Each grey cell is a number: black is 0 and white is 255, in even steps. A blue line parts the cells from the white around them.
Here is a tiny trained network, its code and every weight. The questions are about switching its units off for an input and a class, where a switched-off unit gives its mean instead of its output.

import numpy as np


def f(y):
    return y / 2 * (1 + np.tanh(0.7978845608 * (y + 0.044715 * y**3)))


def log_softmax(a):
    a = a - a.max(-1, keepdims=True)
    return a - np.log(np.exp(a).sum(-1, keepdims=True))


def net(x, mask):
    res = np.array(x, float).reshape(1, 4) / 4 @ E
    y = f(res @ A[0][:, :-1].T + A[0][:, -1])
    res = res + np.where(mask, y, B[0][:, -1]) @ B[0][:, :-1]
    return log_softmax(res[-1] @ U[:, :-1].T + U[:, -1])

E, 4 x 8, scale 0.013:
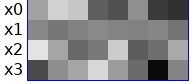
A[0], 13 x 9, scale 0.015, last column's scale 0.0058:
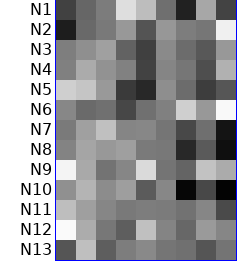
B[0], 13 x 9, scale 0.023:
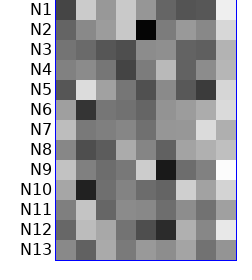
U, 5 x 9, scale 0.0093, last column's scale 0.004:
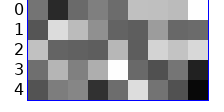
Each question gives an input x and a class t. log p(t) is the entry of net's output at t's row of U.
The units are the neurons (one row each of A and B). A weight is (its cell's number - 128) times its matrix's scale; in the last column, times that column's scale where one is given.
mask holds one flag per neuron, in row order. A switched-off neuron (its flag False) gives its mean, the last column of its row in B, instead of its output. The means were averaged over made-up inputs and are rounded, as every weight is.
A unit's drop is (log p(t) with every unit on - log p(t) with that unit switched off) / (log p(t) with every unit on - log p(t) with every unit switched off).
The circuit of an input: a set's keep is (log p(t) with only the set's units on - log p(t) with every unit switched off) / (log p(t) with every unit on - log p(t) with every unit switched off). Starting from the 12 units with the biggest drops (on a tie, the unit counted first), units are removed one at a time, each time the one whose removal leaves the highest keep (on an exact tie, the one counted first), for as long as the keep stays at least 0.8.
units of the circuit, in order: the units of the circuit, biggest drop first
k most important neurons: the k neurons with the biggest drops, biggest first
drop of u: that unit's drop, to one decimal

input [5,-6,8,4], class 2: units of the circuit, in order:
N10
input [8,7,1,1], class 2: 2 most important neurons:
N10, N1
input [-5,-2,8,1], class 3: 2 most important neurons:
N9, N10
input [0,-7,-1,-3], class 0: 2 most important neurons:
N9, N1
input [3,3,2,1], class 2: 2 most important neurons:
N1, N2
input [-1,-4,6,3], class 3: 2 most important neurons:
N9, N2
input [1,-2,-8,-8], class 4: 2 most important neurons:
N5, N10
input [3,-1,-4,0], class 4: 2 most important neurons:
N12, N1
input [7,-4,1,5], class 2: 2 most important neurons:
N10, N2
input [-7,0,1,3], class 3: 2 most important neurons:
N12, N5
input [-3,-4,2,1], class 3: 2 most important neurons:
N10, N2
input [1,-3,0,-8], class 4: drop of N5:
0.3
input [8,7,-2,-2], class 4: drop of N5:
0.4
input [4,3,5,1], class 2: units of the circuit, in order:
N1
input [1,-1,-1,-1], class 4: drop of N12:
0.2
